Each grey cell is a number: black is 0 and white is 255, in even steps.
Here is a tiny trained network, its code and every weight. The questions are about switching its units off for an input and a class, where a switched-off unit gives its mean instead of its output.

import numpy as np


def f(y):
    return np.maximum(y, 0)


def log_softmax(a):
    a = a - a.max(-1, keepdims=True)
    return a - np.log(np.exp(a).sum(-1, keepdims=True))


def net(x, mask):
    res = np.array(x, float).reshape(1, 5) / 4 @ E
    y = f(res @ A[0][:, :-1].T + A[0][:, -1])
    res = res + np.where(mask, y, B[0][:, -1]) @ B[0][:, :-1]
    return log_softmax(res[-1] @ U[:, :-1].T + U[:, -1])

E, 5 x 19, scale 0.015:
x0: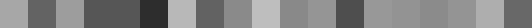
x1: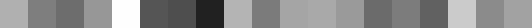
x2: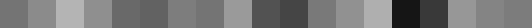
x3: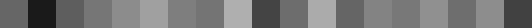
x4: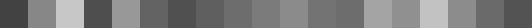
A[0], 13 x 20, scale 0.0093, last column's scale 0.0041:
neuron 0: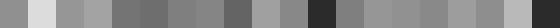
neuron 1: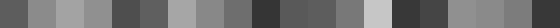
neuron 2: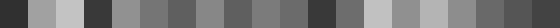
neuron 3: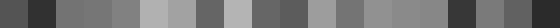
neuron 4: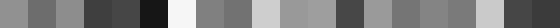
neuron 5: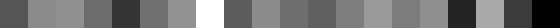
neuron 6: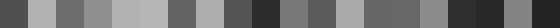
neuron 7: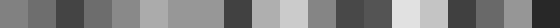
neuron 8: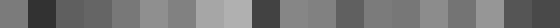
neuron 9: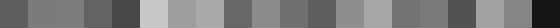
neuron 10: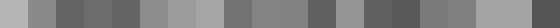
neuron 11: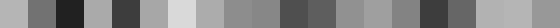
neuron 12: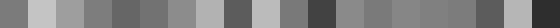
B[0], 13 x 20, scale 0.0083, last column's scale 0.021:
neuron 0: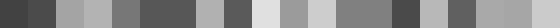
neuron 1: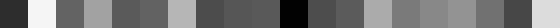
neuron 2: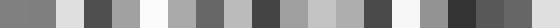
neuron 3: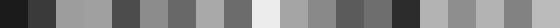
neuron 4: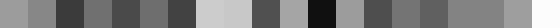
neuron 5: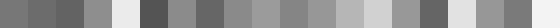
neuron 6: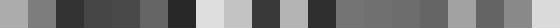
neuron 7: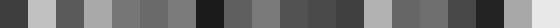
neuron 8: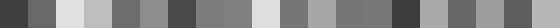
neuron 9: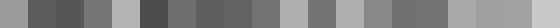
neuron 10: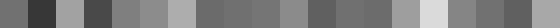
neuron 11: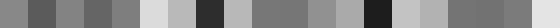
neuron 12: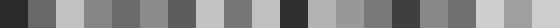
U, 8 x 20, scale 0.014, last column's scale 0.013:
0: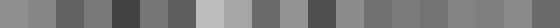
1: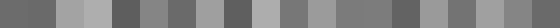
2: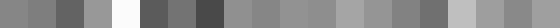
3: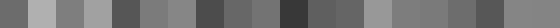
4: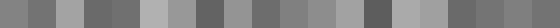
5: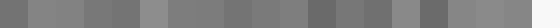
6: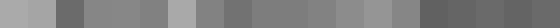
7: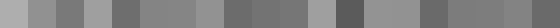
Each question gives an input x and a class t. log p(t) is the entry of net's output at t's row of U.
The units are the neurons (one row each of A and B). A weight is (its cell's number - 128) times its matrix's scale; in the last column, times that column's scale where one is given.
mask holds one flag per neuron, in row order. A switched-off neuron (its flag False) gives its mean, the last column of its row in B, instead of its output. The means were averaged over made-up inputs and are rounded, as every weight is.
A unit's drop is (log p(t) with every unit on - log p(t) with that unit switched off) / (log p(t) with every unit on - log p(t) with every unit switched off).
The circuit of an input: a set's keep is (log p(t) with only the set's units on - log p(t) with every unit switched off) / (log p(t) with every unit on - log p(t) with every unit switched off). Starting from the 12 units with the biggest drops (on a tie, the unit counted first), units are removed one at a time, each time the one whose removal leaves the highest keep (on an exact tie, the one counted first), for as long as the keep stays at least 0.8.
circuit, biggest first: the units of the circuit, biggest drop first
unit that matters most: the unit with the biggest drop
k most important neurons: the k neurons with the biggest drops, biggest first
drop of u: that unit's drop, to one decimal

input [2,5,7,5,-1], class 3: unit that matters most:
neuron 5
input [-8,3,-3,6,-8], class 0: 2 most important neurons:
[neuron 6; neuron 2]
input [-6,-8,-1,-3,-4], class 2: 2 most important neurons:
[neuron 5; neuron 9]
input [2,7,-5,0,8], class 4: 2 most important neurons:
[neuron 5; neuron 2]
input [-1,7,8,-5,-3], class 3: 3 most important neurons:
[neuron 5; neuron 1; neuron 9]
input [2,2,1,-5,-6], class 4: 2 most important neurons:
[neuron 11; neuron 3]
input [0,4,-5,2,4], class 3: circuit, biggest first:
[neuron 5; neuron 7]
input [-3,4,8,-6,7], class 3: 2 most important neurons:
[neuron 1; neuron 11]
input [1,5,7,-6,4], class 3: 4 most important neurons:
[neuron 1; neuron 5; neuron 3; neuron 8]
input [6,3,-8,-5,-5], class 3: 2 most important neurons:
[neuron 7; neuron 6]
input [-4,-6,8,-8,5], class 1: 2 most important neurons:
[neuron 0; neuron 12]
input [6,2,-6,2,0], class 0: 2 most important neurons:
[neuron 4; neuron 1]
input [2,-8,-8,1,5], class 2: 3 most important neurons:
[neuron 5; neuron 9; neuron 1]
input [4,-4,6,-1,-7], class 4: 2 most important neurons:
[neuron 11; neuron 7]
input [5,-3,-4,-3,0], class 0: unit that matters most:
neuron 4
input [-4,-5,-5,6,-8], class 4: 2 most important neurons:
[neuron 11; neuron 0]
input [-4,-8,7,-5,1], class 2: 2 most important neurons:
[neuron 5; neuron 9]
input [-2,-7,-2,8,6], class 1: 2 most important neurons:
[neuron 3; neuron 8]
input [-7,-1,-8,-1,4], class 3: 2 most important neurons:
[neuron 7; neuron 4]
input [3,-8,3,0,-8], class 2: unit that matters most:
neuron 5
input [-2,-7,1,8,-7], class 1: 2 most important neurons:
[neuron 3; neuron 8]
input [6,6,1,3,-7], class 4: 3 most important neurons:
[neuron 5; neuron 6; neuron 11]
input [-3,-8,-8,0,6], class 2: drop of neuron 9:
0.5
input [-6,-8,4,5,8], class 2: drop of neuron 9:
0.6
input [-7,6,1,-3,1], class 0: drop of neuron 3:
0.0
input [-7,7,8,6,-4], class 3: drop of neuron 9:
0.1
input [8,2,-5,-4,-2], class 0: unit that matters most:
neuron 4
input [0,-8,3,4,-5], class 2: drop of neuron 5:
0.9
